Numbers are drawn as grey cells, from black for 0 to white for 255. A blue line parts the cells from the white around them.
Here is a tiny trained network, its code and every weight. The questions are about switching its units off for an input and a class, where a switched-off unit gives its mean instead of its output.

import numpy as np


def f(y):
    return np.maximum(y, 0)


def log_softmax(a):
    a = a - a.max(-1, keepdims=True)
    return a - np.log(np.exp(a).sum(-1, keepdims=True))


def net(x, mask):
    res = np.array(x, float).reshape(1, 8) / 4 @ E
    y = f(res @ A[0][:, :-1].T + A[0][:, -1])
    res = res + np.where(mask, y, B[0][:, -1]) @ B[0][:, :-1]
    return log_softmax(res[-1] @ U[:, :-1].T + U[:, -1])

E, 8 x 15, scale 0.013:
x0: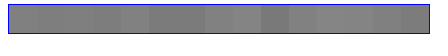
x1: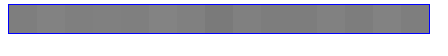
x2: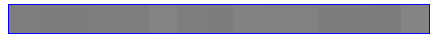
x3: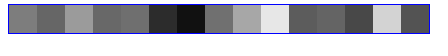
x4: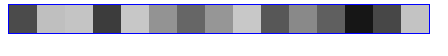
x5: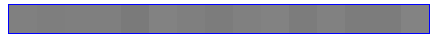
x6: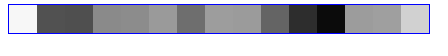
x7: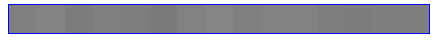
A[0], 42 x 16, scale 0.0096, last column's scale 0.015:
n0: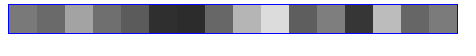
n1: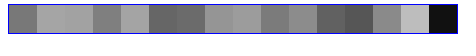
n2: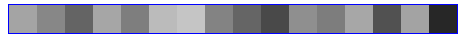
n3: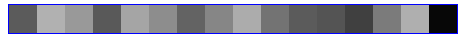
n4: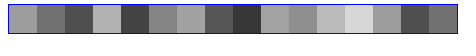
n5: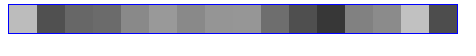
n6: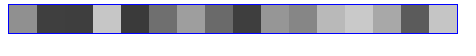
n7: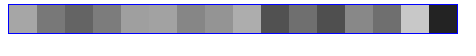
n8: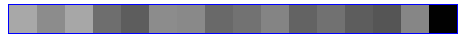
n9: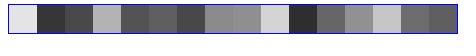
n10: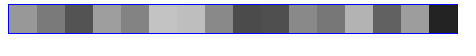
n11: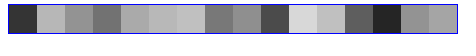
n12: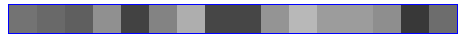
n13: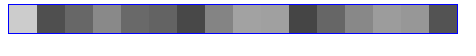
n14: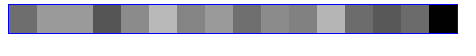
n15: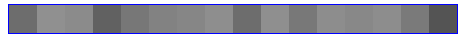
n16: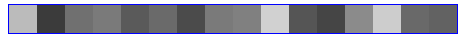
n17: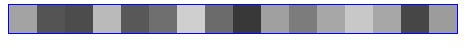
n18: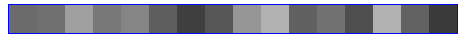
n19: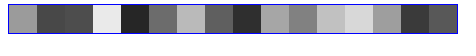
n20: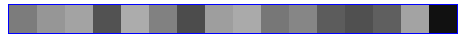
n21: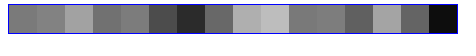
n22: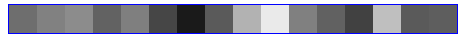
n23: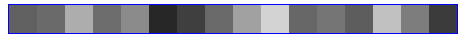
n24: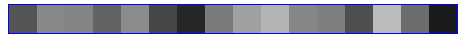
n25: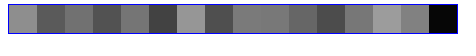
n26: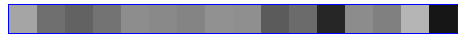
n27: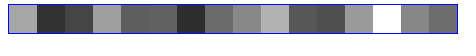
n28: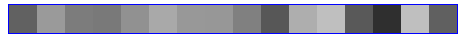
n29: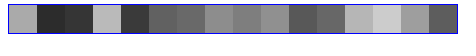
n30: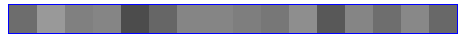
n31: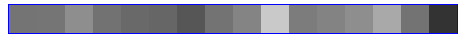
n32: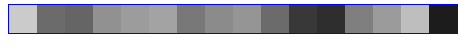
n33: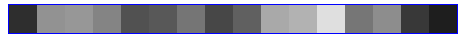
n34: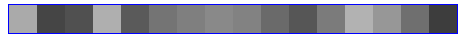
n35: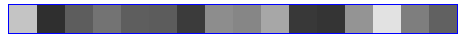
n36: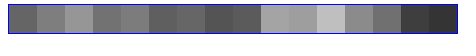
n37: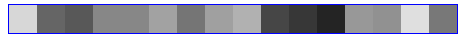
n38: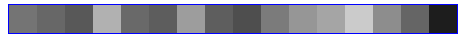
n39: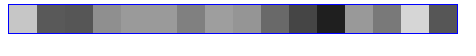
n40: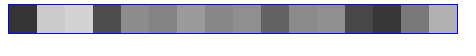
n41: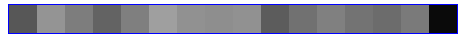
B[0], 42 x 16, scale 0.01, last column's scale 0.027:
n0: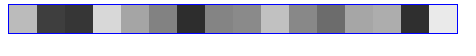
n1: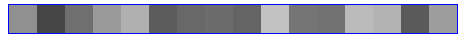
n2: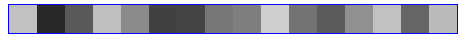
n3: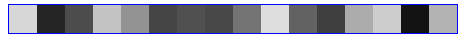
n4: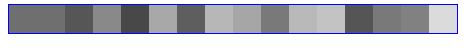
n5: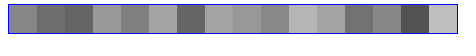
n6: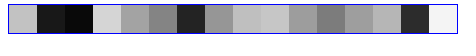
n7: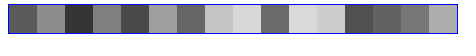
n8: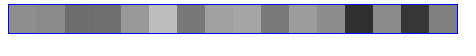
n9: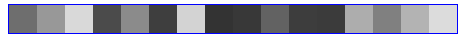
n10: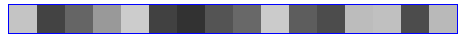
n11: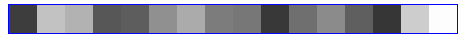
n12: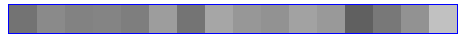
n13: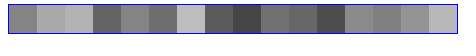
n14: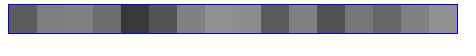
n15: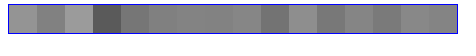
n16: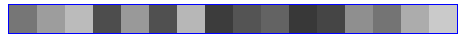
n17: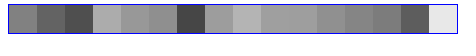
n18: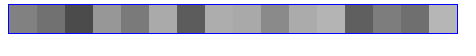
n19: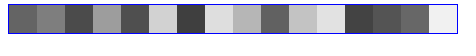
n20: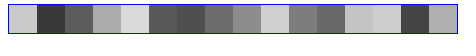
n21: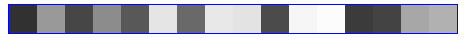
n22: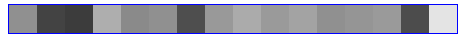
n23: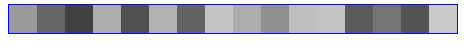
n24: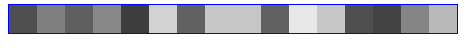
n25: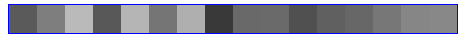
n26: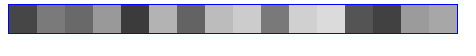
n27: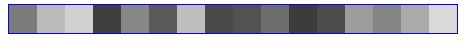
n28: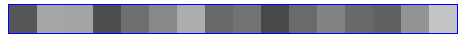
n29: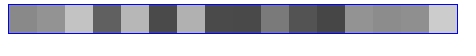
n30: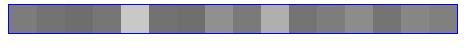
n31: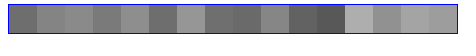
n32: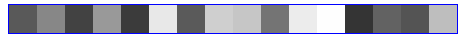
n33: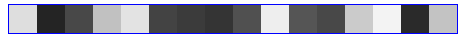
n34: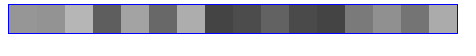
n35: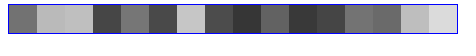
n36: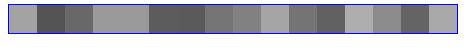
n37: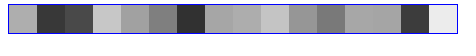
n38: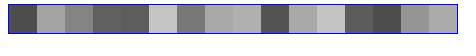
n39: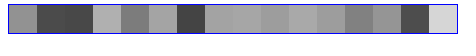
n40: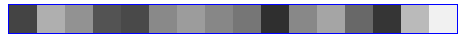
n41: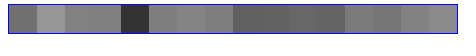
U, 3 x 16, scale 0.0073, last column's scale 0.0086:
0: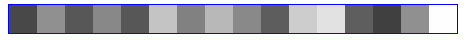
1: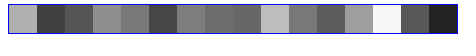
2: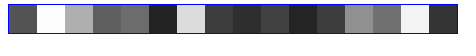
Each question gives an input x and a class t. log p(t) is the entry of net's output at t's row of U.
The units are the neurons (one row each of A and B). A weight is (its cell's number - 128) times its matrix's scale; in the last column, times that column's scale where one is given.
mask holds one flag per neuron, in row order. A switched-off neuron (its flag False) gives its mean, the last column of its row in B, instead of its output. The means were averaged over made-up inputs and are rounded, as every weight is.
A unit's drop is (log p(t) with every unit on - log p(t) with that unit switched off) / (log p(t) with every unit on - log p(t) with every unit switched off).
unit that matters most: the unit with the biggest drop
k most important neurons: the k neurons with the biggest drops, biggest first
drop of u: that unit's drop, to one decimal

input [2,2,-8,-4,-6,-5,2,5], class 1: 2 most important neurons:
[n6; n10]
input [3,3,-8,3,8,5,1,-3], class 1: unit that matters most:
n3
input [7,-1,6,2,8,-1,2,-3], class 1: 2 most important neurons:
[n3; n20]
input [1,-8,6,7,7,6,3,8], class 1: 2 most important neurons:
[n3; n20]
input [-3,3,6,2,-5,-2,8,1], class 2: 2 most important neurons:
[n35; n9]
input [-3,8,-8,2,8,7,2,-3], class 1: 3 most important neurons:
[n3; n20; n19]
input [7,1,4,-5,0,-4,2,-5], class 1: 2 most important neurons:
[n19; n10]
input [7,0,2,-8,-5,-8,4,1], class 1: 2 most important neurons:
[n10; n2]
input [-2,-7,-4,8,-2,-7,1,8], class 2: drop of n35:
0.2
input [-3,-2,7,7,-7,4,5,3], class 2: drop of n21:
0.0
